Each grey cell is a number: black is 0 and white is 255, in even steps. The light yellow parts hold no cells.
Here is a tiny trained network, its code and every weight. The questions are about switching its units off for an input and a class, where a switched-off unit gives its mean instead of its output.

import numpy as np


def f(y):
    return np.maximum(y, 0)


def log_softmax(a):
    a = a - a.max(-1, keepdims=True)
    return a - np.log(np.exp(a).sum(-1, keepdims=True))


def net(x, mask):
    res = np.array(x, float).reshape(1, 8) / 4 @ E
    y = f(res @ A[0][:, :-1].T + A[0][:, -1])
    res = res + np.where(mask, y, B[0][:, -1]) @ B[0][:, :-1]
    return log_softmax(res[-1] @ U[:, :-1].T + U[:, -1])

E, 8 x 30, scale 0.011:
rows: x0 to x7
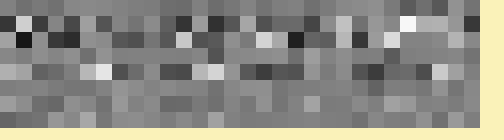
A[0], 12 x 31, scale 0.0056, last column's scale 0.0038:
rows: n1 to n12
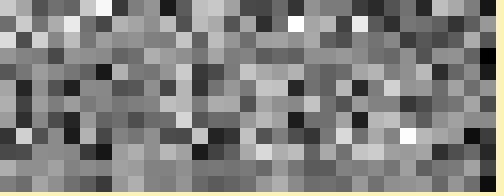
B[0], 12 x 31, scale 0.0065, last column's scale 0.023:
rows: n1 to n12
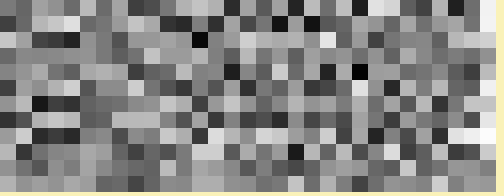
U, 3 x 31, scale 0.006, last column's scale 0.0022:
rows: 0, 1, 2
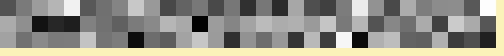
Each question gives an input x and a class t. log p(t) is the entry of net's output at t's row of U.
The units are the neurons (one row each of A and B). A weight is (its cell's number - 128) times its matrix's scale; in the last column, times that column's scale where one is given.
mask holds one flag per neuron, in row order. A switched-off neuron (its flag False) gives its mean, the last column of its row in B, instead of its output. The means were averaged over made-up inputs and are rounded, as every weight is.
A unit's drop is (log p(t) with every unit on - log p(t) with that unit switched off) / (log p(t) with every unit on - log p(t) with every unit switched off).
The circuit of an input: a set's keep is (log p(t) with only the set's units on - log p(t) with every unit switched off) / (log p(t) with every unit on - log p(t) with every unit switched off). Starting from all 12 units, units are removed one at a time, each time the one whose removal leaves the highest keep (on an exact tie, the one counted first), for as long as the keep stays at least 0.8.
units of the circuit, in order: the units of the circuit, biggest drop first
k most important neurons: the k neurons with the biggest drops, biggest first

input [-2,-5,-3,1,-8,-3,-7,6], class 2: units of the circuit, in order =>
n10
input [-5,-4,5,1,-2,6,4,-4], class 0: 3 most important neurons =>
n9, n6, n8
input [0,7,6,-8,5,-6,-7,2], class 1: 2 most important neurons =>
n9, n2
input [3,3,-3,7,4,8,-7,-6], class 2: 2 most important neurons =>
n6, n8
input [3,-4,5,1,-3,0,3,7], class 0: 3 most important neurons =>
n9, n6, n8
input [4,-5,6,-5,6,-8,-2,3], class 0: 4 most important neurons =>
n6, n8, n9, n10
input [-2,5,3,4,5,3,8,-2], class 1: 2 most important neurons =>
n9, n10
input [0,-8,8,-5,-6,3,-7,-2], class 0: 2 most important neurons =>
n6, n8
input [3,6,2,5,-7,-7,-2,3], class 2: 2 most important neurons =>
n10, n5
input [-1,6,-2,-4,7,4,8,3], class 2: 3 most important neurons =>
n1, n3, n7
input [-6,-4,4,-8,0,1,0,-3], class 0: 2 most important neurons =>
n9, n6
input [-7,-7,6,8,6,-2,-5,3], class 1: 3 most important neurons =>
n3, n7, n2
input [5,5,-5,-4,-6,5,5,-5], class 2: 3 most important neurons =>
n10, n5, n6
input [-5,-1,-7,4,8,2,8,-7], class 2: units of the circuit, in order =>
n1
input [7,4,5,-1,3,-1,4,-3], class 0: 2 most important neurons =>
n6, n8
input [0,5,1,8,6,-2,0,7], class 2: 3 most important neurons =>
n1, n3, n7
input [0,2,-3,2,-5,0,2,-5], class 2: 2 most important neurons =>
n10, n6
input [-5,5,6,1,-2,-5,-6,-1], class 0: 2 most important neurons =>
n6, n8
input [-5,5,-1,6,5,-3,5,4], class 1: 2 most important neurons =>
n9, n10
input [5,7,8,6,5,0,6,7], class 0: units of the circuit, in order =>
n6
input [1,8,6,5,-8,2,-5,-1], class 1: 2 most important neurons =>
n9, n1
